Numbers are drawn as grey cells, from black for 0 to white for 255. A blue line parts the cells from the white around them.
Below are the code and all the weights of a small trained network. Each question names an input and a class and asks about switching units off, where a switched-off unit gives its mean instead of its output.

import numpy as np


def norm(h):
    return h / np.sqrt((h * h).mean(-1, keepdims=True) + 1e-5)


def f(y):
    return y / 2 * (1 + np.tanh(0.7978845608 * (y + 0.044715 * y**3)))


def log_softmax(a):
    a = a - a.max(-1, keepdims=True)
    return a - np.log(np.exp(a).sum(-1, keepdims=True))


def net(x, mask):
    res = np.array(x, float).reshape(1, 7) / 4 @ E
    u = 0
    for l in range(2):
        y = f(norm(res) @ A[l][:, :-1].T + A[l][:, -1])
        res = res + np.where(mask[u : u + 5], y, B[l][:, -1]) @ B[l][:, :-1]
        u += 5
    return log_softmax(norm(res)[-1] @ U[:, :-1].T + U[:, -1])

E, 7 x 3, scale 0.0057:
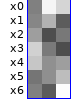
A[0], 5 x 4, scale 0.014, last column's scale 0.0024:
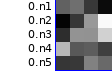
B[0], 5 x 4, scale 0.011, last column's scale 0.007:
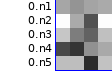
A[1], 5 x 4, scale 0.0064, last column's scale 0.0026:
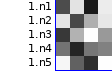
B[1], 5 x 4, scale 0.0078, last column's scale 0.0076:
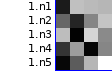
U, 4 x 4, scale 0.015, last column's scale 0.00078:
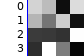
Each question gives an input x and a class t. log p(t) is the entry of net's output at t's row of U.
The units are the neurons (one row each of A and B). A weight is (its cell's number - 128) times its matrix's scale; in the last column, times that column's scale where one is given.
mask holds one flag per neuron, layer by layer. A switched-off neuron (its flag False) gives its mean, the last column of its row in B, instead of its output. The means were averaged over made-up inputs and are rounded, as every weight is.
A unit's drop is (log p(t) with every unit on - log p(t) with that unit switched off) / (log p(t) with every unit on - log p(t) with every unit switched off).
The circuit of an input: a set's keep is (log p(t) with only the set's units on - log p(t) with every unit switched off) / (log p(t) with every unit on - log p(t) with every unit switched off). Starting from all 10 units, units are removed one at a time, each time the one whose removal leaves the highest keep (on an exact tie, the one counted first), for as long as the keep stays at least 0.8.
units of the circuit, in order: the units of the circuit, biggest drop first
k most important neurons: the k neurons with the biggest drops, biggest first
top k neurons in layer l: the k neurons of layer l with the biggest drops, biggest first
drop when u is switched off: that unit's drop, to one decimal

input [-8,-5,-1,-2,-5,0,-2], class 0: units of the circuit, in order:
[0.n2]
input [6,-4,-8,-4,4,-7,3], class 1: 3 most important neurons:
[0.n5 1.n3 0.n2]
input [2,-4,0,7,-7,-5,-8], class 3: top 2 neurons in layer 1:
[1.n1 1.n2]
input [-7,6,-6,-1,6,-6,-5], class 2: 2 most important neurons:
[0.n4 0.n5]
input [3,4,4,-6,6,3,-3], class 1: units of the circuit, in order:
[0.n5 1.n3 0.n2]
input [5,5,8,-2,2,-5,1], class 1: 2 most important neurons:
[0.n5 0.n2]
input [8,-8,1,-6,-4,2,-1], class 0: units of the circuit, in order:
[0.n2 0.n3]
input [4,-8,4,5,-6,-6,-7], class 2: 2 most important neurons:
[0.n4 0.n5]
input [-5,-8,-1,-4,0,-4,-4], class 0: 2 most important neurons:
[0.n2 0.n5]
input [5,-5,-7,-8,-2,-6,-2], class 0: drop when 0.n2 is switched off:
0.5
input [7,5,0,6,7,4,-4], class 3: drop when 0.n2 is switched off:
0.3
